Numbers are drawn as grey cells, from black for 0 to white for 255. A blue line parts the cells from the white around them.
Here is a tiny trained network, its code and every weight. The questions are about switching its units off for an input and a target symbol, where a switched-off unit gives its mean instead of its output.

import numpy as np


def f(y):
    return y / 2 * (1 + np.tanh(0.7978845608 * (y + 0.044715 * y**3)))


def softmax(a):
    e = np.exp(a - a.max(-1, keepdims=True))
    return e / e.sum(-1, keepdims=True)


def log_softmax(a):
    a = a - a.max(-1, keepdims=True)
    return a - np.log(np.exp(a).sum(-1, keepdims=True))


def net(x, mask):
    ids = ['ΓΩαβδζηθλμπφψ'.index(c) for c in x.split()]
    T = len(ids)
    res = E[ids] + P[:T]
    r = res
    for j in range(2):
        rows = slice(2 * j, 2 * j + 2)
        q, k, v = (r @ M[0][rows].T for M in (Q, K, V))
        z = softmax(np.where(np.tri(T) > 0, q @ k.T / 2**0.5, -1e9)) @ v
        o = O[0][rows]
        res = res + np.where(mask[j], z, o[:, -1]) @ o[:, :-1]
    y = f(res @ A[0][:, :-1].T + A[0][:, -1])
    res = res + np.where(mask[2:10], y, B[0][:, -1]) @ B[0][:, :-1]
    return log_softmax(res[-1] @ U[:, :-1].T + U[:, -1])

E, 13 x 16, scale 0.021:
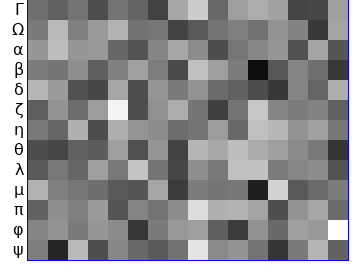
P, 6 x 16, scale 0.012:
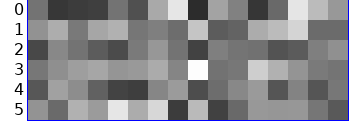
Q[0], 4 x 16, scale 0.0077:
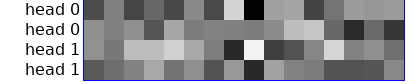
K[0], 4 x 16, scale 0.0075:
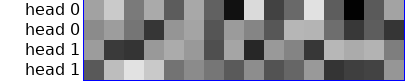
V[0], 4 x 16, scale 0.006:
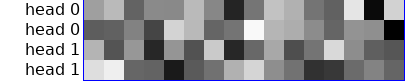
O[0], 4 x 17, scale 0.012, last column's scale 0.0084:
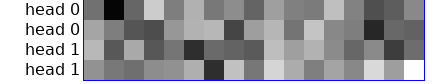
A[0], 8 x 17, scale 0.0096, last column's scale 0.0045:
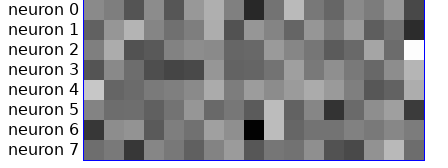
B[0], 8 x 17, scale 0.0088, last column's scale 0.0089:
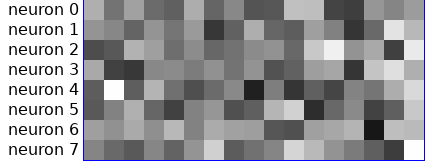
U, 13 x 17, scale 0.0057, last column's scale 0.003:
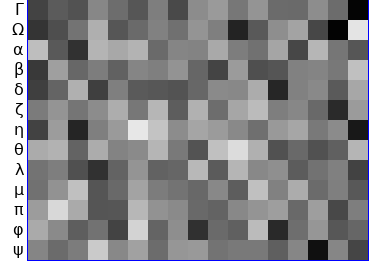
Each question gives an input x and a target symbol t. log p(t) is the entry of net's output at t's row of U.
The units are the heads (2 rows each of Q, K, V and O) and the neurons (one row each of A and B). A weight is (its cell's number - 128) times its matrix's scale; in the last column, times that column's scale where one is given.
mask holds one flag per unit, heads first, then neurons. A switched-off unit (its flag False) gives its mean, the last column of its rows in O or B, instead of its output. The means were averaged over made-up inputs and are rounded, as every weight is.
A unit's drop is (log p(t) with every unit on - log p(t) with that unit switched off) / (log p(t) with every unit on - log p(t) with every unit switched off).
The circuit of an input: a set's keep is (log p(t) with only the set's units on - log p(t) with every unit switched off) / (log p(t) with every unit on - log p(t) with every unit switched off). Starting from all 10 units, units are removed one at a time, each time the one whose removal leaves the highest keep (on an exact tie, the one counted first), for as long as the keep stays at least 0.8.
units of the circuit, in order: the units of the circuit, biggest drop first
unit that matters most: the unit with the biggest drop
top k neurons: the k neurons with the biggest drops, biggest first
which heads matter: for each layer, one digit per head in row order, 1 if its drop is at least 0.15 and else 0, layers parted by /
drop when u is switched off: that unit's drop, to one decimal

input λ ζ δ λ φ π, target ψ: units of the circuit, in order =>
[head 1; neuron 1; head 0]
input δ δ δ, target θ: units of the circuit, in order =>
[neuron 5; neuron 7]
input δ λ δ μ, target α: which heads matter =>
11
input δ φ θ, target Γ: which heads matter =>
11
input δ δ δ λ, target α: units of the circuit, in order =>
[head 1; head 0]
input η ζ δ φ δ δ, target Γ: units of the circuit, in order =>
[head 1; neuron 3; neuron 4; neuron 1]
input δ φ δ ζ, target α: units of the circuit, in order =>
[head 1; head 0]
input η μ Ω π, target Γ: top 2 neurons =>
[neuron 4; neuron 3]
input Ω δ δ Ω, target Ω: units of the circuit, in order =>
[head 0; head 1]
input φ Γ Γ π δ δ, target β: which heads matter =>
10
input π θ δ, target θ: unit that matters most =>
head 0
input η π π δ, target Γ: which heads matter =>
01
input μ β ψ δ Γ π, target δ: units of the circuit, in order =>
[head 1; head 0]
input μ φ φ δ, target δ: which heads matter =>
01
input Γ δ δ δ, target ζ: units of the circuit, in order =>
[head 0; neuron 4; head 1]
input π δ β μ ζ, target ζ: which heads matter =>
10
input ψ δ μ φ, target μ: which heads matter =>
10
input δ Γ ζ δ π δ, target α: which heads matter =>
11
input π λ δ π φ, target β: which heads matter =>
11
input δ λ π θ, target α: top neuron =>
[neuron 5]
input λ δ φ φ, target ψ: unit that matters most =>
head 1
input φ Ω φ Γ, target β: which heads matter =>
10
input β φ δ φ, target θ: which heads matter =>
11
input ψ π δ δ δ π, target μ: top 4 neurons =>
[neuron 2; neuron 4; neuron 7; neuron 1]
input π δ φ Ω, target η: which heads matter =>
01
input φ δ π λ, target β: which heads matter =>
10
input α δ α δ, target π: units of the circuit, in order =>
[head 0; neuron 2]
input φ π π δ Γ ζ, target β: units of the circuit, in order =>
[head 0]
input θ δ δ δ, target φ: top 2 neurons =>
[neuron 4; neuron 1]
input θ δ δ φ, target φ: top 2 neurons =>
[neuron 4; neuron 1]
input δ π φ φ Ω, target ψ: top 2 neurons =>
[neuron 6; neuron 2]
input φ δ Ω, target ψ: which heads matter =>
10
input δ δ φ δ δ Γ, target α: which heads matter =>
11
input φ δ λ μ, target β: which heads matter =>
10
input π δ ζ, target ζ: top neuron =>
[neuron 7]
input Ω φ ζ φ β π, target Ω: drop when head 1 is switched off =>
0.4
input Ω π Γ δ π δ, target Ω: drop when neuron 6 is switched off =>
0.0
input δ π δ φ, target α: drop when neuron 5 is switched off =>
0.1
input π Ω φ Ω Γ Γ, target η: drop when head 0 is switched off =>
0.2
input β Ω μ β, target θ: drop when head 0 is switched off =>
1.0
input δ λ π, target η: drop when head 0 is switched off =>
0.2
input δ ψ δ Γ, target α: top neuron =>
[neuron 5]
